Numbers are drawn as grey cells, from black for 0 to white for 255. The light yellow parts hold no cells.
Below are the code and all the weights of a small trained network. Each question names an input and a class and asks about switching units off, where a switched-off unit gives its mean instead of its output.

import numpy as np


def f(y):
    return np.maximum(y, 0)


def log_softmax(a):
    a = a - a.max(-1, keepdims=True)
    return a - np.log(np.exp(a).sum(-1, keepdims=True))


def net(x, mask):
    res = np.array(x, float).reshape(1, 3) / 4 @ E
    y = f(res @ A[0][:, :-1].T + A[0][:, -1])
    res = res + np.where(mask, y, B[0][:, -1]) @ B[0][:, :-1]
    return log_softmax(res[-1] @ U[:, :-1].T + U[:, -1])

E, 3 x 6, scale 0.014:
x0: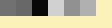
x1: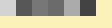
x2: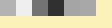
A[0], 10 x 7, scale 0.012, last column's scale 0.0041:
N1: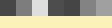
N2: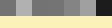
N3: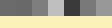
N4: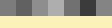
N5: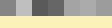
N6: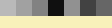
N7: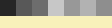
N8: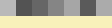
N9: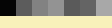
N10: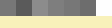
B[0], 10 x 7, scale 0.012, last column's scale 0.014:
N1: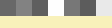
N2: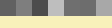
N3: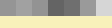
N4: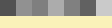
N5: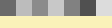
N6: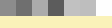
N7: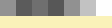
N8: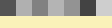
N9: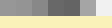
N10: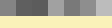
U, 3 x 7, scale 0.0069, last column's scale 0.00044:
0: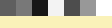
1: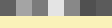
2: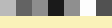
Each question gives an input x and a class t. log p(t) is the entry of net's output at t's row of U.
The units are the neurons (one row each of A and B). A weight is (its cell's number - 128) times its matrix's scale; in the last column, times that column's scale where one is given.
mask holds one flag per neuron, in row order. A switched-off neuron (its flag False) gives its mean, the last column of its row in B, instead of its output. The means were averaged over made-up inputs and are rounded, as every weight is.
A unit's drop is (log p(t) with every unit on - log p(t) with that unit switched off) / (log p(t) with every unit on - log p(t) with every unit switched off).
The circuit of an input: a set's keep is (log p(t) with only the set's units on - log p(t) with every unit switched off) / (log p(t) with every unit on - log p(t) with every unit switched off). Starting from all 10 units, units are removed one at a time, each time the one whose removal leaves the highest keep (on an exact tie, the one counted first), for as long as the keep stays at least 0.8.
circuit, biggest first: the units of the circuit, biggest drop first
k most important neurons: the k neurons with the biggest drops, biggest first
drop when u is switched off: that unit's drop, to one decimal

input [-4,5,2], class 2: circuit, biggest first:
N6
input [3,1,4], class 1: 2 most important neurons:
N7, N5
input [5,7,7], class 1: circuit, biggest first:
N5, N8
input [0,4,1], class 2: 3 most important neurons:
N1, N5, N4
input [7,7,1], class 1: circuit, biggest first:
N8, N7
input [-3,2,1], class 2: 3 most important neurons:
N5, N6, N4
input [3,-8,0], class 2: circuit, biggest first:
N7, N1
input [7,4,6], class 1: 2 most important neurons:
N5, N7
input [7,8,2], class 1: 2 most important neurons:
N8, N7
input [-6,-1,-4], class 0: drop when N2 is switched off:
-0.1
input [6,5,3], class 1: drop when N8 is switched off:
0.2
